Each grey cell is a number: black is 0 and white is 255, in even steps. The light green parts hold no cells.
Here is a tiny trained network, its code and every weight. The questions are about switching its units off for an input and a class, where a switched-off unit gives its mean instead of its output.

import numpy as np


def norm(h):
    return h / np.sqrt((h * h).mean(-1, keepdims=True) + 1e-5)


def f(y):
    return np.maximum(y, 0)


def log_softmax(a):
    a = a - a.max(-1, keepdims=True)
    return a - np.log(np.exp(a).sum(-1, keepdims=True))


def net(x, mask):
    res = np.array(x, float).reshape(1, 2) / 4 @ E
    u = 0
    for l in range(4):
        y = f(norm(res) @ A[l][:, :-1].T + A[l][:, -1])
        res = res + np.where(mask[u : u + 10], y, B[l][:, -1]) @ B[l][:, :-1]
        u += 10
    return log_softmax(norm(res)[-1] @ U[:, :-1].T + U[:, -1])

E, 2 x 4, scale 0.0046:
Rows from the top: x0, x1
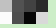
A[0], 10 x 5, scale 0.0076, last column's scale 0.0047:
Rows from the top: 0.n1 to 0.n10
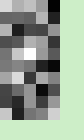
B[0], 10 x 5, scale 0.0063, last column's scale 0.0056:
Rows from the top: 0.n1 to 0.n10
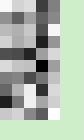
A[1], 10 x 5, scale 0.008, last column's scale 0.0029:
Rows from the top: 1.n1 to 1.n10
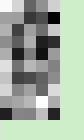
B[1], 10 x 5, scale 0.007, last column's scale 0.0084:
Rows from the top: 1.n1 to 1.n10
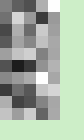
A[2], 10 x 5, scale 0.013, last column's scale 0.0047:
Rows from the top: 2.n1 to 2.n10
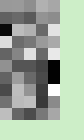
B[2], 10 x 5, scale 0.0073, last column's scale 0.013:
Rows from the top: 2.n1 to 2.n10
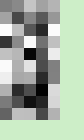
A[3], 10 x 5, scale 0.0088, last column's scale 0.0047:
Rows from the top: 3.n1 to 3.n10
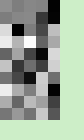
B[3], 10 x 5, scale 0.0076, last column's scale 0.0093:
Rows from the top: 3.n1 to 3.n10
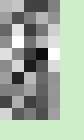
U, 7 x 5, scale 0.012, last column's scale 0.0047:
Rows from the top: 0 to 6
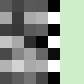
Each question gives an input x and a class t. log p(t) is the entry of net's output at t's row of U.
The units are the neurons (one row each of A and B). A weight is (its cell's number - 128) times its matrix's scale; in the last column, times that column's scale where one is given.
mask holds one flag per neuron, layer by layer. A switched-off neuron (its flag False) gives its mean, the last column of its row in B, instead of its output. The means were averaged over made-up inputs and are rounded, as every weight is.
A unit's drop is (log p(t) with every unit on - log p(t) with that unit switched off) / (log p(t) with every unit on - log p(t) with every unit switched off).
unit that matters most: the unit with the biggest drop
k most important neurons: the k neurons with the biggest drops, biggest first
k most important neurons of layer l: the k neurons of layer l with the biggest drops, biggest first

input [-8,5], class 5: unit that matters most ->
0.n3
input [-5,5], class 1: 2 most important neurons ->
(2.n8; 2.n3)
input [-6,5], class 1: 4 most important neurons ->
(2.n8; 2.n3; 2.n9; 0.n9)
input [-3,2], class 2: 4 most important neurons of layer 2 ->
(2.n3; 2.n5; 2.n8; 2.n9)
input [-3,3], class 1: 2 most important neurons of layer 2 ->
(2.n8; 2.n3)
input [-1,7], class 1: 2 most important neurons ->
(2.n8; 2.n3)
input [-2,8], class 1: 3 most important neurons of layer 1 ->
(1.n1; 1.n6; 1.n8)
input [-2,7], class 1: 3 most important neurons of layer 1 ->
(1.n1; 1.n6; 1.n8)
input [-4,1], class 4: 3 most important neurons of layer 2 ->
(2.n3; 2.n4; 2.n5)
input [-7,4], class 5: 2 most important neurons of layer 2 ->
(2.n9; 2.n8)
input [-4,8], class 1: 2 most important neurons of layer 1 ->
(1.n1; 1.n6)
